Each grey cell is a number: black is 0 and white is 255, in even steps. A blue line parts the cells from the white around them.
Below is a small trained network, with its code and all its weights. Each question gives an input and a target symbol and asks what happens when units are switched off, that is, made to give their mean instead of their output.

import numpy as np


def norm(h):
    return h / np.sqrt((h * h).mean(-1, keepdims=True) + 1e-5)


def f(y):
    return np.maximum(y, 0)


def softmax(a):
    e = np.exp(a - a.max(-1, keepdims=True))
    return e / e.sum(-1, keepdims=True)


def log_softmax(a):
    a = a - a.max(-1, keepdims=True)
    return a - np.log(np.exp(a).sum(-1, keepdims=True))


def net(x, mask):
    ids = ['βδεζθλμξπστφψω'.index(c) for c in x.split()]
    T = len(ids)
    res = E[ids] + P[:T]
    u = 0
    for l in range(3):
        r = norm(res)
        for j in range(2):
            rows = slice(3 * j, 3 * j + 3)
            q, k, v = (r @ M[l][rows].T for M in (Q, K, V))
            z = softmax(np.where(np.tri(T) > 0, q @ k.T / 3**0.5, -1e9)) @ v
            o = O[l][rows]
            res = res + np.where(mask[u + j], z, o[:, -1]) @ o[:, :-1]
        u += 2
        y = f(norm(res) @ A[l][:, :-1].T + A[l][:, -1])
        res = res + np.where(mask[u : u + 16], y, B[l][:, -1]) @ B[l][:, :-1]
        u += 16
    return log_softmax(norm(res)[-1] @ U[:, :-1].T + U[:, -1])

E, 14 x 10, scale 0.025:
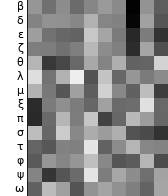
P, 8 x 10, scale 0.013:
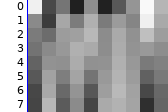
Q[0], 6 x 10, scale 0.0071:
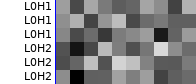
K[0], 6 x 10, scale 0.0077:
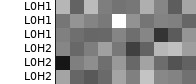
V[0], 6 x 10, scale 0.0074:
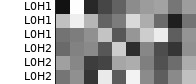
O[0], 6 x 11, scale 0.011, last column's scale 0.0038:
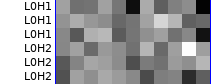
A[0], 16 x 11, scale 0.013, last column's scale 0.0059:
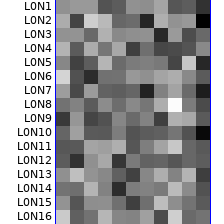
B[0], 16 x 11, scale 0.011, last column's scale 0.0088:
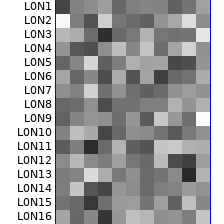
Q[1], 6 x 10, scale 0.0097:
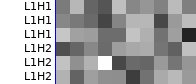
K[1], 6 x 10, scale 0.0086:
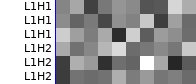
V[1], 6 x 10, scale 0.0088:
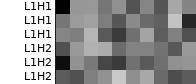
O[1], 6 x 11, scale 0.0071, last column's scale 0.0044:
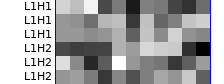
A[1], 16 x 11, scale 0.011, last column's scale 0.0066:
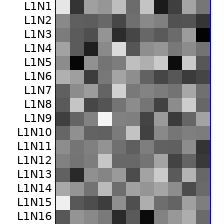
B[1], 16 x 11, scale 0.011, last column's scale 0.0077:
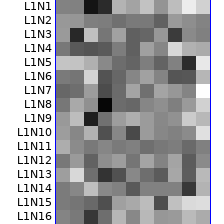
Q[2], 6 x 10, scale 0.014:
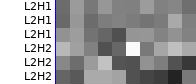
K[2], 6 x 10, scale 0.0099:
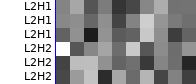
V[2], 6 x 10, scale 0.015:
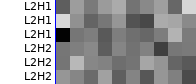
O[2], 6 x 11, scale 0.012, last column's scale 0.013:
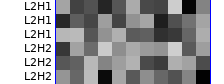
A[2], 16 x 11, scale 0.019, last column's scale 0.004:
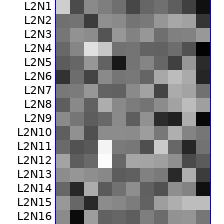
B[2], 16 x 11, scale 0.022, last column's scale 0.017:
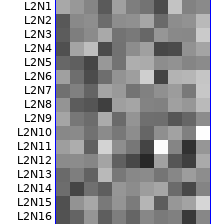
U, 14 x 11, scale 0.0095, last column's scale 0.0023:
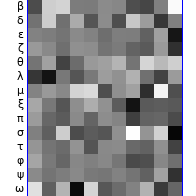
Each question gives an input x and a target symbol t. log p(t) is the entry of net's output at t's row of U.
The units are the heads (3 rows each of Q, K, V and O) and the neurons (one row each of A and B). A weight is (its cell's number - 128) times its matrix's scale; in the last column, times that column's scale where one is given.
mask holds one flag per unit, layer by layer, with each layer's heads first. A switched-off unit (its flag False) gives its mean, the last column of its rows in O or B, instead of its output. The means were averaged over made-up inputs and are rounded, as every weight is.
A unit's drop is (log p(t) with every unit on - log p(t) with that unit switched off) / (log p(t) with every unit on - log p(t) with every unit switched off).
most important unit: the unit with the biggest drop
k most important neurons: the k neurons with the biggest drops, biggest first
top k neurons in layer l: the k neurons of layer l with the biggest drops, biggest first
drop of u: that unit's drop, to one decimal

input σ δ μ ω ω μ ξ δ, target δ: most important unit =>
L2N6
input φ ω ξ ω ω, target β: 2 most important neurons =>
L0N13, L1N1
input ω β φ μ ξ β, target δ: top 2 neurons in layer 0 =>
L0N9, L0N6
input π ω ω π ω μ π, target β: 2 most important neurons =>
L1N5, L0N5
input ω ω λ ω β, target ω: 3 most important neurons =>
L0N16, L0N13, L1N9
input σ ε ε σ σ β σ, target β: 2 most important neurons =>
L1N1, L1N15
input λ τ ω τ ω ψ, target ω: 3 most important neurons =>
L1N9, L2N1, L0N6
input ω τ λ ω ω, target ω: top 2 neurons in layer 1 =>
L1N9, L1N15
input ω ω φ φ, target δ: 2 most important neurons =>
L1N6, L2N6
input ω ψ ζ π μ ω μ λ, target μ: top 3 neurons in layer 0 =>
L0N3, L0N2, L0N13
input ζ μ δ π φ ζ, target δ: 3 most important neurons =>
L0N9, L2N6, L2N15
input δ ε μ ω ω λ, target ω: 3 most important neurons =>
L1N14, L0N2, L2N1
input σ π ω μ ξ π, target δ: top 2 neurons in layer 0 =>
L0N5, L0N11
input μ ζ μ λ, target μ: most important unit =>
L2H2
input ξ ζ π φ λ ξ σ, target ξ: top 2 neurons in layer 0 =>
L0N2, L0N12
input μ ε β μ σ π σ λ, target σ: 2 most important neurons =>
L1N9, L2N6
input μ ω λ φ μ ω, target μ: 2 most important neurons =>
L0N3, L2N13
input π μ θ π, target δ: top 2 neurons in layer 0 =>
L0N5, L0N6
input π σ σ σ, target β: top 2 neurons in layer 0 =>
L0N6, L0N3
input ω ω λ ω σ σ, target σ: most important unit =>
L2H1
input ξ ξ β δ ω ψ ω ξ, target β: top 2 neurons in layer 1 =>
L1N6, L1N1
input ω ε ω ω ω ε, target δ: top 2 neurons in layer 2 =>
L2N6, L2N15
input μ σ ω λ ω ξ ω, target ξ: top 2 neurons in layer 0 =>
L0N13, L0N3
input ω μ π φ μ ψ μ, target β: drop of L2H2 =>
0.5
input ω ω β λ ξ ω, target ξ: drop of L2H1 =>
0.3
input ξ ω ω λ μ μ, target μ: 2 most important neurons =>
L0N2, L2N13
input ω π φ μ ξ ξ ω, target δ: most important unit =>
L1N9
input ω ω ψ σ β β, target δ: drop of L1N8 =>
-0.2
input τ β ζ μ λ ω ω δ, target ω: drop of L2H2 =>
0.5
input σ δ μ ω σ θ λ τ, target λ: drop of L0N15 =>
0.0
